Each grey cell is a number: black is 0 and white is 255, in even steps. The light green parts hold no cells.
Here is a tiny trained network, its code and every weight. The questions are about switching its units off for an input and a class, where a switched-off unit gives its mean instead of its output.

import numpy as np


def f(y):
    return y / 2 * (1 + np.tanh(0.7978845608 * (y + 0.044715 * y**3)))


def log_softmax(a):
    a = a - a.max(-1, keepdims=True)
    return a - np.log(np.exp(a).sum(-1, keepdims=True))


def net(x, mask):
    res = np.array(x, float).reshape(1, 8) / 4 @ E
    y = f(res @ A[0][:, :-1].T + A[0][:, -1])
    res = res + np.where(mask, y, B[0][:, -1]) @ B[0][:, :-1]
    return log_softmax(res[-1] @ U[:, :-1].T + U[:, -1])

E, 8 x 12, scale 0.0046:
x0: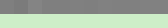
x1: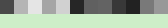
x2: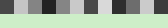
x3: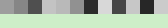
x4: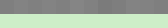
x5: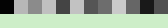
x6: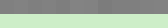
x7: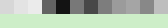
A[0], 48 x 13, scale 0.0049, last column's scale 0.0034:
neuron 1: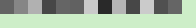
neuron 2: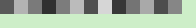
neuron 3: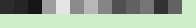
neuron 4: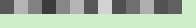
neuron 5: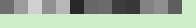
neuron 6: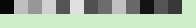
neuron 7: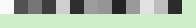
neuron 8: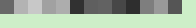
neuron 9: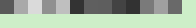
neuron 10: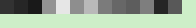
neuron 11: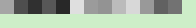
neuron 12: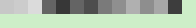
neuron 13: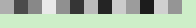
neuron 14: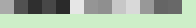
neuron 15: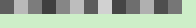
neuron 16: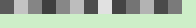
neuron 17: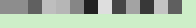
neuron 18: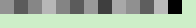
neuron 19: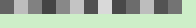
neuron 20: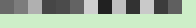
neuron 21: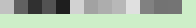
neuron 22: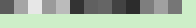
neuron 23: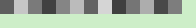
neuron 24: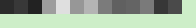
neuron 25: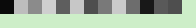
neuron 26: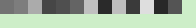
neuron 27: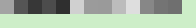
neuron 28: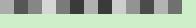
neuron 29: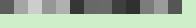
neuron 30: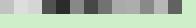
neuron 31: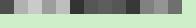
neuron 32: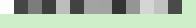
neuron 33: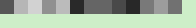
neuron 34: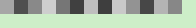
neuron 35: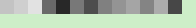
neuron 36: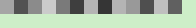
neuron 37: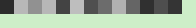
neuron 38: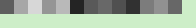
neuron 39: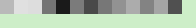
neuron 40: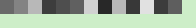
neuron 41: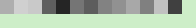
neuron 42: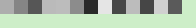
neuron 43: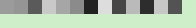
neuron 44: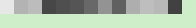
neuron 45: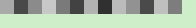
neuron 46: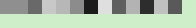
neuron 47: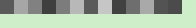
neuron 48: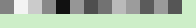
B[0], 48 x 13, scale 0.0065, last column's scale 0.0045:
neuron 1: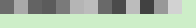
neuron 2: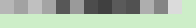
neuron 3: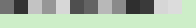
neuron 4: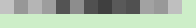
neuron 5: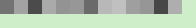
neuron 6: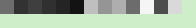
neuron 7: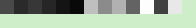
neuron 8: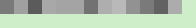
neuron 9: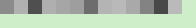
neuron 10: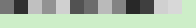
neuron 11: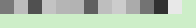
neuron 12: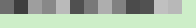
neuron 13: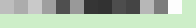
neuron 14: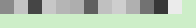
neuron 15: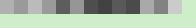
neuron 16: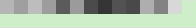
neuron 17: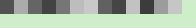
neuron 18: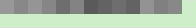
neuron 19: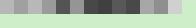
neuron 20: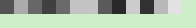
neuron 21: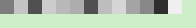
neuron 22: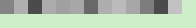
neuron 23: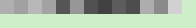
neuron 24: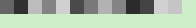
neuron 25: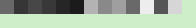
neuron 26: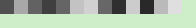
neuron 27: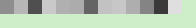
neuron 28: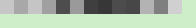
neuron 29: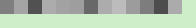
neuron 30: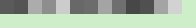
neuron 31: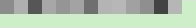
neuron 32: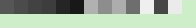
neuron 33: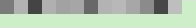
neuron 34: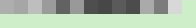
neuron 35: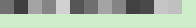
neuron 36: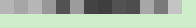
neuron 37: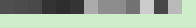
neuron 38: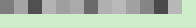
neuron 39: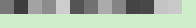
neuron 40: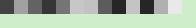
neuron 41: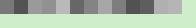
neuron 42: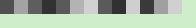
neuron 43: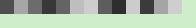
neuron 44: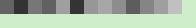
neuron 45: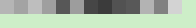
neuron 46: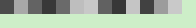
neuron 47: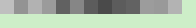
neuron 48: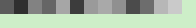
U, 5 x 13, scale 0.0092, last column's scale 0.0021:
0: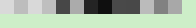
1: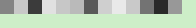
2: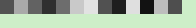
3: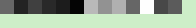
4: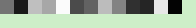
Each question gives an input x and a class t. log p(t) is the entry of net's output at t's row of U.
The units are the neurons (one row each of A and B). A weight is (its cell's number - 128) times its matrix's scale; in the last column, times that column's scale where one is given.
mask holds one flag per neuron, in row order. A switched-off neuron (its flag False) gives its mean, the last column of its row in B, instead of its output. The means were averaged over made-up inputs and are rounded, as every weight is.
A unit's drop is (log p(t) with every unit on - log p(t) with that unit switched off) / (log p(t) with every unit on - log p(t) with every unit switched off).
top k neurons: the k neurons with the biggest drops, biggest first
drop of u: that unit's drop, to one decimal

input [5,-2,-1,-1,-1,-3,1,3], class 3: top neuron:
[neuron 3]
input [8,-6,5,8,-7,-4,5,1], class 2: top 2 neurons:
[neuron 42; neuron 43]
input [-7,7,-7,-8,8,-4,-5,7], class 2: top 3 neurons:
[neuron 40; neuron 20; neuron 26]
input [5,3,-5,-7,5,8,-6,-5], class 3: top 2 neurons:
[neuron 6; neuron 25]
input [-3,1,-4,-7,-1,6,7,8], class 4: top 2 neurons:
[neuron 39; neuron 48]
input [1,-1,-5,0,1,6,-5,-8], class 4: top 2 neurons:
[neuron 3; neuron 10]
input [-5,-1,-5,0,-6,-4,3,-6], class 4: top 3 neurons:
[neuron 3; neuron 10; neuron 24]
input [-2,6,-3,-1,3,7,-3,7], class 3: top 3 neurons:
[neuron 6; neuron 25; neuron 37]
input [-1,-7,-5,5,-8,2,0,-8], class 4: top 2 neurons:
[neuron 3; neuron 10]
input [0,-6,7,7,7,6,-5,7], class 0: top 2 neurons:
[neuron 16; neuron 2]
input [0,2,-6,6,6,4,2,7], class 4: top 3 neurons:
[neuron 48; neuron 39; neuron 35]
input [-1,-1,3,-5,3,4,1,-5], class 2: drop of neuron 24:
-0.1
